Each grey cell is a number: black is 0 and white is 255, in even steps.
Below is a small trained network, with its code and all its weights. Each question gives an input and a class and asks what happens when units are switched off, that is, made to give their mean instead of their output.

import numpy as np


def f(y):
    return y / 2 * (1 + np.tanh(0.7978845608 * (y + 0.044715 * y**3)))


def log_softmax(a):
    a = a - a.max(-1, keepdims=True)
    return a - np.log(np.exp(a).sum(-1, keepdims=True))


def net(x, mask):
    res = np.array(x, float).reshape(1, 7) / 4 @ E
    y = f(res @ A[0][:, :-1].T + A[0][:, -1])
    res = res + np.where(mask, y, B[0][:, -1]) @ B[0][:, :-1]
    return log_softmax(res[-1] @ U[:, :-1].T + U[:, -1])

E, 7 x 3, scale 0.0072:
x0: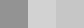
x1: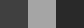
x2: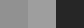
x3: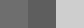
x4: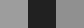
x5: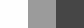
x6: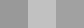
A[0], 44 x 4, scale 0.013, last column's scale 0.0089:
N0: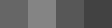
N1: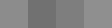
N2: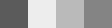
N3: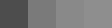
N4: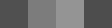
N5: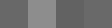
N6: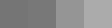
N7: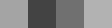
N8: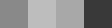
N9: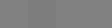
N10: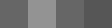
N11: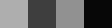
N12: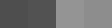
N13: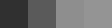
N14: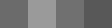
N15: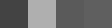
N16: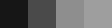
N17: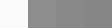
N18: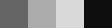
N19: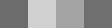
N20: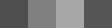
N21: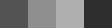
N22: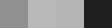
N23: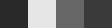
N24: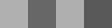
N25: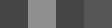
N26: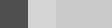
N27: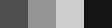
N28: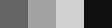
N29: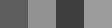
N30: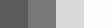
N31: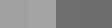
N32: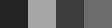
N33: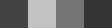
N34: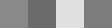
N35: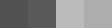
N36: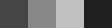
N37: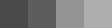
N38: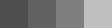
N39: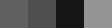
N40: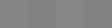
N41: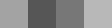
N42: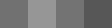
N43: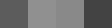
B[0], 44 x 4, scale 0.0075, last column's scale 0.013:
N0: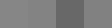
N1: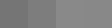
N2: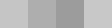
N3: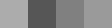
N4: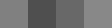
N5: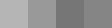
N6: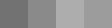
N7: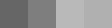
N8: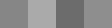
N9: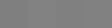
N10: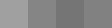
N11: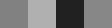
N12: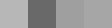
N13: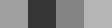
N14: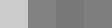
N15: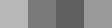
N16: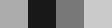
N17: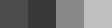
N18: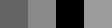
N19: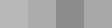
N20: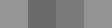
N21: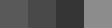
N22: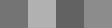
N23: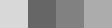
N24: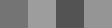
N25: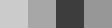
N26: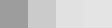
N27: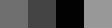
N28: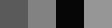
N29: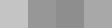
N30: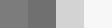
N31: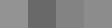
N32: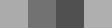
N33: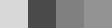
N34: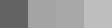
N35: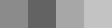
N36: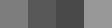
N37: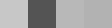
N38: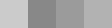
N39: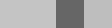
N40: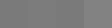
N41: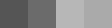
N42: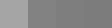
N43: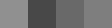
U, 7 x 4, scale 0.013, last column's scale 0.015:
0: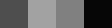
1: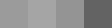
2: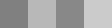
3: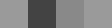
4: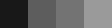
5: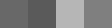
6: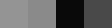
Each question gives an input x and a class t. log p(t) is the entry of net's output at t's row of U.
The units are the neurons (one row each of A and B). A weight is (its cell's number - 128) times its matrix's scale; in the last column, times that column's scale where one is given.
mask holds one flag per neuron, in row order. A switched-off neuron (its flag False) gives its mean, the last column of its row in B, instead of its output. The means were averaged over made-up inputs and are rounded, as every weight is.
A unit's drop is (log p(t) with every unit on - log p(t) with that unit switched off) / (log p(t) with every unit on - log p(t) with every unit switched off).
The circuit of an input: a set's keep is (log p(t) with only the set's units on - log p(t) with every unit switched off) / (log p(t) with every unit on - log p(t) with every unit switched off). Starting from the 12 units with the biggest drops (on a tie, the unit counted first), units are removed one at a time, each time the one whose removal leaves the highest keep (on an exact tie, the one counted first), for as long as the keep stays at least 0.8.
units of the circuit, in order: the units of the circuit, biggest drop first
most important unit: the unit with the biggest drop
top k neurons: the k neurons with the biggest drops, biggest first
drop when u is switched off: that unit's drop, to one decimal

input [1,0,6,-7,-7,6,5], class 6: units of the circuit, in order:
[N30 N26]
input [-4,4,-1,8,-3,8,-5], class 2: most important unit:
N16
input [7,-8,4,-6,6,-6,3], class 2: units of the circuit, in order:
[N16 N13]
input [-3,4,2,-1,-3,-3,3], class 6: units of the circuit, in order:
[N30 N32 N25]
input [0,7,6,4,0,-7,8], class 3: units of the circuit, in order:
[N16 N23]
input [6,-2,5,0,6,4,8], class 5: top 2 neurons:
[N17 N39]
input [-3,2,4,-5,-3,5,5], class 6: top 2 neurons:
[N26 N30]
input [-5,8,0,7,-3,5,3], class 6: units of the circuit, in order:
[N26 N30]
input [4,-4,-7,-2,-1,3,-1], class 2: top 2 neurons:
[N16 N13]
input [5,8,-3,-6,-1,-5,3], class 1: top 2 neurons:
[N26 N2]
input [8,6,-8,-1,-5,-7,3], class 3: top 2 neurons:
[N26 N30]
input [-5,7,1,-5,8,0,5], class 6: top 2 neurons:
[N26 N30]
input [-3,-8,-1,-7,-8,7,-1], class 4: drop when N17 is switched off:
0.2
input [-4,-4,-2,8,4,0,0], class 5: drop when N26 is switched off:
-0.1
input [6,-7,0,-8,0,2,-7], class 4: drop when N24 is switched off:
0.0
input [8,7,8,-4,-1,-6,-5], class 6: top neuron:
[N32]
